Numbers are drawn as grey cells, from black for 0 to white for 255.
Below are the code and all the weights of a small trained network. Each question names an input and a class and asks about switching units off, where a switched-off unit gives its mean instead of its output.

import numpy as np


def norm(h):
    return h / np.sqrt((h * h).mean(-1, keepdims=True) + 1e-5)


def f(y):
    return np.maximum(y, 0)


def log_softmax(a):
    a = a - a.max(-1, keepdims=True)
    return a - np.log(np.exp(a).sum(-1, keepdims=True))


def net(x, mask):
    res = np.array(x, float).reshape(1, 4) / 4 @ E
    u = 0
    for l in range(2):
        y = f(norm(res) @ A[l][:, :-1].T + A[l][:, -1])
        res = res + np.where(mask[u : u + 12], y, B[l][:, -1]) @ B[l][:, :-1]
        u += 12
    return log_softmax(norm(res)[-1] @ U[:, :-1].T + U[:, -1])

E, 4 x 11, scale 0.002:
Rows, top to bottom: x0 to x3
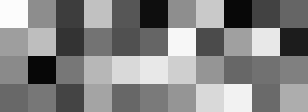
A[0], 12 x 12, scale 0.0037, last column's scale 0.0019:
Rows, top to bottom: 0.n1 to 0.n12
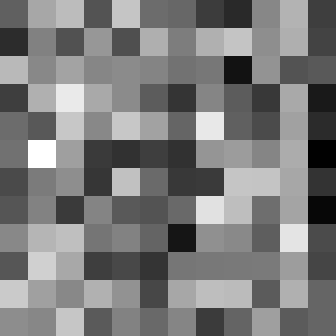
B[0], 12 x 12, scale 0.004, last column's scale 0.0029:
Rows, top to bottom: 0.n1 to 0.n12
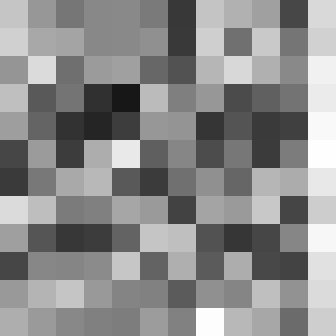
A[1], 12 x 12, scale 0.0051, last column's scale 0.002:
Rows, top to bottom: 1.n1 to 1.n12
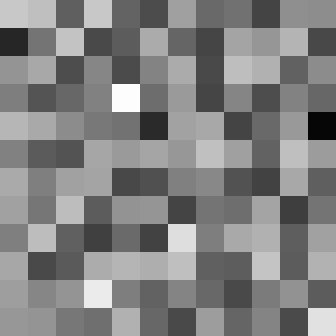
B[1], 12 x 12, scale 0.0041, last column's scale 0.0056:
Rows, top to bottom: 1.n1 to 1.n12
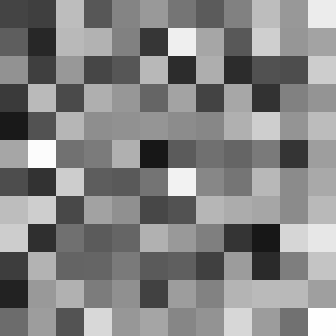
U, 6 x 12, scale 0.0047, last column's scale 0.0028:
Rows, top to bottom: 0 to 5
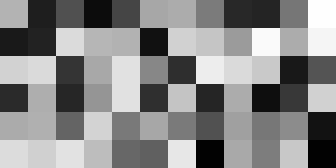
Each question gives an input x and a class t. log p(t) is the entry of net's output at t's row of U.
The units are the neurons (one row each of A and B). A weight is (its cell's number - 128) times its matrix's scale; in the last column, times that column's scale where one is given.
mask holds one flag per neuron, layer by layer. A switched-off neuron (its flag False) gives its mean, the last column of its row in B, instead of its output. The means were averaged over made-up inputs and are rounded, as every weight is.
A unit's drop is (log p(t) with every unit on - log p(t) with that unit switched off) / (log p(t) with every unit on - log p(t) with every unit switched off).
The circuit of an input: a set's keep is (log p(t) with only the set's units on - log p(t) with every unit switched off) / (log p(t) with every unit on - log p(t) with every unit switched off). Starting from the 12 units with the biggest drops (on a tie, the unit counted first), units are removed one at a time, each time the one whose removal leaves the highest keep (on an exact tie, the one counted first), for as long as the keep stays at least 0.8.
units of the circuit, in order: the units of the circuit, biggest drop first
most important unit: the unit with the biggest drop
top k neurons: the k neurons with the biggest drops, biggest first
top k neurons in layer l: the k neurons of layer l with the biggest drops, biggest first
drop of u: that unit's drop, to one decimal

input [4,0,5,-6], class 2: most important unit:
0.n3
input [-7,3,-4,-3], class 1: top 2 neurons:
[0.n7, 1.n2]
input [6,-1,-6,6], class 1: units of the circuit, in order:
[1.n1, 1.n5]
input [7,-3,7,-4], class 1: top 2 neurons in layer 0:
[0.n6, 0.n9]
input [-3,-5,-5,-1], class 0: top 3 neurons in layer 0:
[0.n4, 0.n9, 0.n7]
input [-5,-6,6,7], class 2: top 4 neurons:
[0.n2, 1.n6, 1.n9, 0.n6]
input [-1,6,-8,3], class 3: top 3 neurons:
[0.n6, 0.n10, 0.n4]
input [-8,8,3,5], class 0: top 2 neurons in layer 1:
[1.n3, 1.n9]
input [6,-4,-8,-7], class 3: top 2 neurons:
[0.n6, 0.n10]
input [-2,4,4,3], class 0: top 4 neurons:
[0.n6, 1.n3, 1.n12, 0.n1]
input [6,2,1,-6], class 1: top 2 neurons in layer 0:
[0.n8, 0.n2]
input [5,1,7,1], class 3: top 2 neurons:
[1.n10, 0.n7]
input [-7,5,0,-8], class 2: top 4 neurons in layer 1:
[1.n8, 1.n1, 1.n7, 1.n5]
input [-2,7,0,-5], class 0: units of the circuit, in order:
[1.n9]
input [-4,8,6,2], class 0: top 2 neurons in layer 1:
[1.n3, 1.n9]
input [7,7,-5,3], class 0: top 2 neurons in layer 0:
[0.n7, 0.n2]
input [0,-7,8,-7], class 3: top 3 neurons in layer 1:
[1.n4, 1.n9, 1.n3]
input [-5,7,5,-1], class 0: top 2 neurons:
[0.n6, 1.n3]
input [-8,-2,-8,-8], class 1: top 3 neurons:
[0.n7, 1.n2, 0.n8]
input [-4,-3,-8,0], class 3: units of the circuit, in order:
[0.n6]
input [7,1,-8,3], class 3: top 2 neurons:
[0.n6, 0.n10]
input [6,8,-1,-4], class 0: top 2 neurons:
[1.n9, 1.n3]
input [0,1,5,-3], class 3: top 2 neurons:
[1.n10, 0.n2]
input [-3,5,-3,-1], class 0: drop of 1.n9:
0.3
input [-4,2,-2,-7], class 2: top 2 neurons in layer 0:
[0.n1, 0.n12]
